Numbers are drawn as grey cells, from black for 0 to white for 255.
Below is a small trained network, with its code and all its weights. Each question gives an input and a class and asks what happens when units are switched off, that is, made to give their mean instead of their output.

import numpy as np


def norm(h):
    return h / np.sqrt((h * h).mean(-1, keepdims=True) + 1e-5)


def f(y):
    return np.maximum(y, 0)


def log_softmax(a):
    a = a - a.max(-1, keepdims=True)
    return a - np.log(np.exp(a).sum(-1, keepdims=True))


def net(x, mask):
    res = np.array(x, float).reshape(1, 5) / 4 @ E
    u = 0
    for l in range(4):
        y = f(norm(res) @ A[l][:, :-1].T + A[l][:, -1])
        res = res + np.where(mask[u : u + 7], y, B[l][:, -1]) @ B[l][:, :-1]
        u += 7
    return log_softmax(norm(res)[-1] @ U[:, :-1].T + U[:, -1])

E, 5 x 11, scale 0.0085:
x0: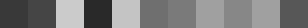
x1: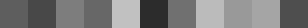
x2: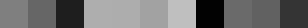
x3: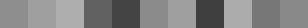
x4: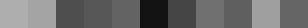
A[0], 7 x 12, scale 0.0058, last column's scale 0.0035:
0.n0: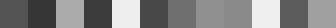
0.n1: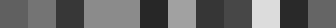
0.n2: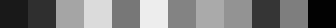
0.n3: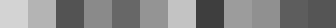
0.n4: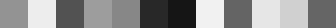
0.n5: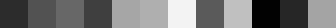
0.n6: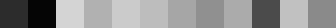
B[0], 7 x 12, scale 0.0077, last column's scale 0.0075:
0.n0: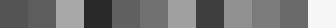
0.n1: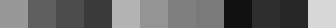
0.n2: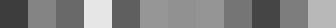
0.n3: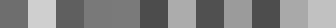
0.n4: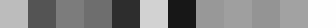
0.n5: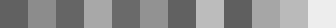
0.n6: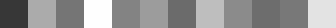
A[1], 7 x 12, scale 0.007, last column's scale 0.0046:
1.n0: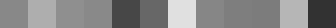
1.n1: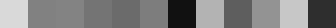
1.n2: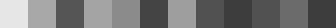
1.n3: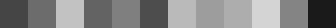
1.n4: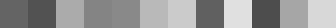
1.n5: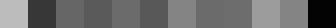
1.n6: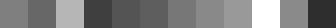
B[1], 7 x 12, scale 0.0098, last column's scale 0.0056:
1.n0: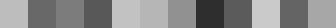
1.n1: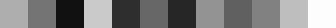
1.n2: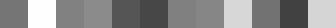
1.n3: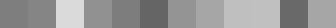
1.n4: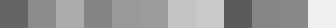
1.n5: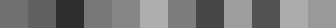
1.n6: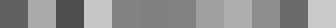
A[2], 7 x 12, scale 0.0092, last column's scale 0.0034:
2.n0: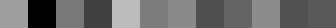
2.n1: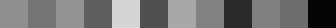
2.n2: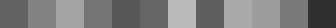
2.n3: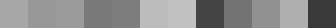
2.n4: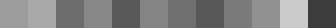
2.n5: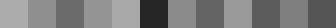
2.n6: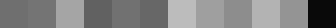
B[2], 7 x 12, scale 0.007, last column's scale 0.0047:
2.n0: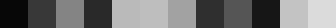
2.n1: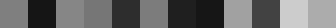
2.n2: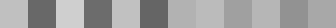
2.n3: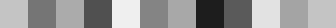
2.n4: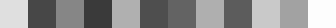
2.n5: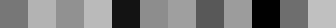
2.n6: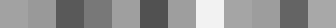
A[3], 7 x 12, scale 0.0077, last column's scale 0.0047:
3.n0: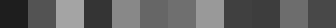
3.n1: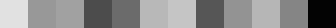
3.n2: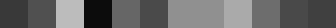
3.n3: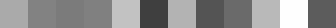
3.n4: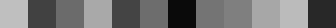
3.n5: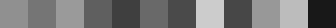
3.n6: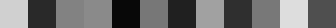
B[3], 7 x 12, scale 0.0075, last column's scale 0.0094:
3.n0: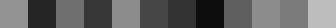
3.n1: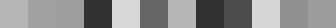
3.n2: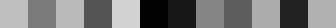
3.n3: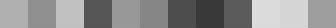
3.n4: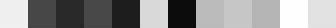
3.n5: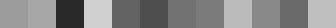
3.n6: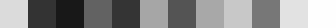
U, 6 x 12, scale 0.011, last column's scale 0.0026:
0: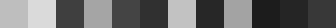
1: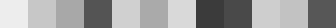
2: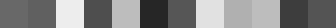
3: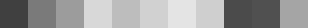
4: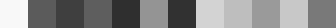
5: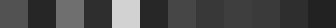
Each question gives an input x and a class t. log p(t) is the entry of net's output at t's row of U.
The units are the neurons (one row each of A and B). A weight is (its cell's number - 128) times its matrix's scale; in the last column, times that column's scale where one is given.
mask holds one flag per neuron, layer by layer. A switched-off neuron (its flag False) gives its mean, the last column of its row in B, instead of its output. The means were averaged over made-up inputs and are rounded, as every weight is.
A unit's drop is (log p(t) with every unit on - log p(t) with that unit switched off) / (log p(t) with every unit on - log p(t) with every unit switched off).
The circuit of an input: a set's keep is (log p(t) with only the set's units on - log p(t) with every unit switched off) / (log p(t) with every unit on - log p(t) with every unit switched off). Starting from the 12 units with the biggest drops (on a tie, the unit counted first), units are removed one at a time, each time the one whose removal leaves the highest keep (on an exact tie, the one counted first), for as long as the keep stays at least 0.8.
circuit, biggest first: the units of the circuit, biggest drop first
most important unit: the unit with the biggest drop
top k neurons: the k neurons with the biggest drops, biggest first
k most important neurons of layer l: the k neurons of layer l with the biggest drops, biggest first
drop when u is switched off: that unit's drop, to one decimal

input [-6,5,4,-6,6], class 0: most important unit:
0.n1
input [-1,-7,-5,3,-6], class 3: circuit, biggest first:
1.n4, 0.n2, 3.n4
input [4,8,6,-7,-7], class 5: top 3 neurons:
0.n0, 3.n0, 1.n1
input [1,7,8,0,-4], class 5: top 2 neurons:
0.n1, 3.n0
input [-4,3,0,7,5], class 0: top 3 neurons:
1.n2, 0.n3, 0.n5
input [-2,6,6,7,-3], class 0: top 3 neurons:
0.n1, 0.n3, 0.n4
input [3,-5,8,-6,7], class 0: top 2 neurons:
1.n2, 0.n0
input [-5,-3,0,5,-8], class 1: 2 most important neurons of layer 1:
1.n0, 1.n6
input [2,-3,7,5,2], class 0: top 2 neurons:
0.n1, 1.n2
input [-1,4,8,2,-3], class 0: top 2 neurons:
0.n1, 0.n3
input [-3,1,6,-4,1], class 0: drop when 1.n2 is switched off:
0.2
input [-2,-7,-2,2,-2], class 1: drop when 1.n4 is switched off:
0.0
